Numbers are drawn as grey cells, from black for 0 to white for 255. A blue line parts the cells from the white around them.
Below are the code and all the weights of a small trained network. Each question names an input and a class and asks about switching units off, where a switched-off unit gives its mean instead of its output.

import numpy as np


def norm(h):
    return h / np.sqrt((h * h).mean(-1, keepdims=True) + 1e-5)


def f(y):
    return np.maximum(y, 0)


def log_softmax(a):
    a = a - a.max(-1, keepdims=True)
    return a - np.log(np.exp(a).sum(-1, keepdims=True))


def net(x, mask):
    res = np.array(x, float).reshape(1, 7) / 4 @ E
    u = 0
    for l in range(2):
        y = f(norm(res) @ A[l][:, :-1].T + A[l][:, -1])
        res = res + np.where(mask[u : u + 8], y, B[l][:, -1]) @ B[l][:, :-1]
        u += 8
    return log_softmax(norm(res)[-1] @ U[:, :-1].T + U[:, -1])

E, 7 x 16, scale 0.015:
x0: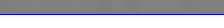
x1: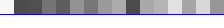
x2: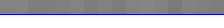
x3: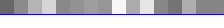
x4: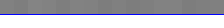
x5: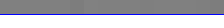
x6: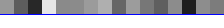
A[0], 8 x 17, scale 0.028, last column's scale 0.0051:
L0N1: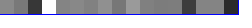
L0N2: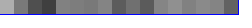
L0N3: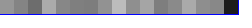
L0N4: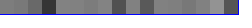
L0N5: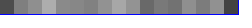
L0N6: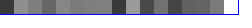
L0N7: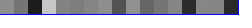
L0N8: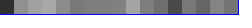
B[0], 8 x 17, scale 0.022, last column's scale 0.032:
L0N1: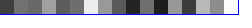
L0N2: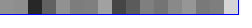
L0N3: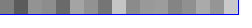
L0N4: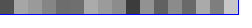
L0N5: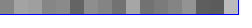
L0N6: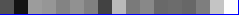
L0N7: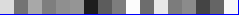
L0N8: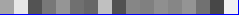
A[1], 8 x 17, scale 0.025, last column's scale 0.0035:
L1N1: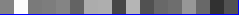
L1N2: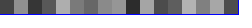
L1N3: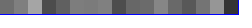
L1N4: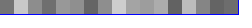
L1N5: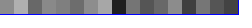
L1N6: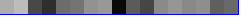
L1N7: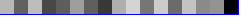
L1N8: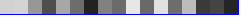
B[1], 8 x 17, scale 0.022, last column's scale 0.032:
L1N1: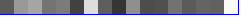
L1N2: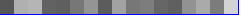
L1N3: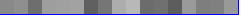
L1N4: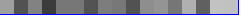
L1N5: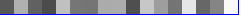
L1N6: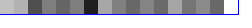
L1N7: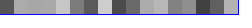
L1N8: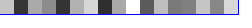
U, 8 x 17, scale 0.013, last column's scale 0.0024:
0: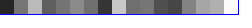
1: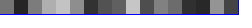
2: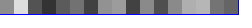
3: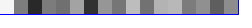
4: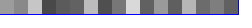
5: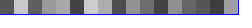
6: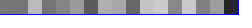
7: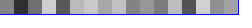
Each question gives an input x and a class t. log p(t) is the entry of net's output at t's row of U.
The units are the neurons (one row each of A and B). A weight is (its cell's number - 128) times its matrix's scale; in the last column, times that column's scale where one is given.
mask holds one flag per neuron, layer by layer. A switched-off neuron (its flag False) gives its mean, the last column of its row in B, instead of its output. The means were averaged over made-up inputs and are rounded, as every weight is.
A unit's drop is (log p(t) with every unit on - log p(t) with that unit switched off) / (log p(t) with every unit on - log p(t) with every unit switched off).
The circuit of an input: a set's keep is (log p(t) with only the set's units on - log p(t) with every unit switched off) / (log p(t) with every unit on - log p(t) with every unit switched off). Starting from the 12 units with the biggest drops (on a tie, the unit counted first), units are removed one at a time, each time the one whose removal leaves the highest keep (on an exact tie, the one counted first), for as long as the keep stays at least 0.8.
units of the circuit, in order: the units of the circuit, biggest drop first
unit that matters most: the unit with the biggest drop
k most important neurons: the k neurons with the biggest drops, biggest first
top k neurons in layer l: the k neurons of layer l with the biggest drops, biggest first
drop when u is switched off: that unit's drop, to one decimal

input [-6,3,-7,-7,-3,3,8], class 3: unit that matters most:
L0N7
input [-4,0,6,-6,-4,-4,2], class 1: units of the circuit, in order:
L0N7, L0N6
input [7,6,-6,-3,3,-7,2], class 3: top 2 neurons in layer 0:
L0N7, L0N1
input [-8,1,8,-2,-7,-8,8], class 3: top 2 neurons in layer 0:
L0N7, L0N6
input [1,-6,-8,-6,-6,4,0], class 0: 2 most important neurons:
L0N6, L0N4
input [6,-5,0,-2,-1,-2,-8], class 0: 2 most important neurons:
L0N7, L0N6
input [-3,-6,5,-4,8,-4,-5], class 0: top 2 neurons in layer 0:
L0N6, L0N7
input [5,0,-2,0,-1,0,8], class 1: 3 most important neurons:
L0N7, L0N8, L0N2
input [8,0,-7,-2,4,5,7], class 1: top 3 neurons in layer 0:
L0N7, L0N8, L0N1
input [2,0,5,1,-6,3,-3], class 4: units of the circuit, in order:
L0N6, L1N8
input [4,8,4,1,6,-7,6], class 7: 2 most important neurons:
L0N8, L0N3
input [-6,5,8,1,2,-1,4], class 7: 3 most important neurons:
L0N8, L0N3, L0N1
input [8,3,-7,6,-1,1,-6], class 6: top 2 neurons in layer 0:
L0N1, L0N7
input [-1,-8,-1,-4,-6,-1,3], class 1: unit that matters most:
L0N6
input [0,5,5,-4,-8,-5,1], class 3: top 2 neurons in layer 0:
L0N1, L0N7
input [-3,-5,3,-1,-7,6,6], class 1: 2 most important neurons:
L0N6, L0N7
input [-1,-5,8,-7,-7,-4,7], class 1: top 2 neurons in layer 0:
L0N6, L0N7
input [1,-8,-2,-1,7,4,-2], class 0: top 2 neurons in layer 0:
L0N6, L0N7
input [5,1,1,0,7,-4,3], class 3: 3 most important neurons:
L0N7, L0N6, L1N1
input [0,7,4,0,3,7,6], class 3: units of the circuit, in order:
L0N7
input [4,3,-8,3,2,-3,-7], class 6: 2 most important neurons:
L0N1, L0N8
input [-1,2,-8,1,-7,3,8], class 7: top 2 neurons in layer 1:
L1N6, L1N1
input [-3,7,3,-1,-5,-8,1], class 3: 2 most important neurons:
L0N6, L0N1
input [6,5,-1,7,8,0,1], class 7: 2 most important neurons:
L0N7, L1N5
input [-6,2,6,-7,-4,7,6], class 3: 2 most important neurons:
L0N7, L0N2
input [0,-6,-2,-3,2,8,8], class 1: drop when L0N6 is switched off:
0.4
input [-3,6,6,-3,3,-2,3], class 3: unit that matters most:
L0N7
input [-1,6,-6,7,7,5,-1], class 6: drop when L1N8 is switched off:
0.0
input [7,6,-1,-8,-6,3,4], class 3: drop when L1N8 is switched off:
0.1
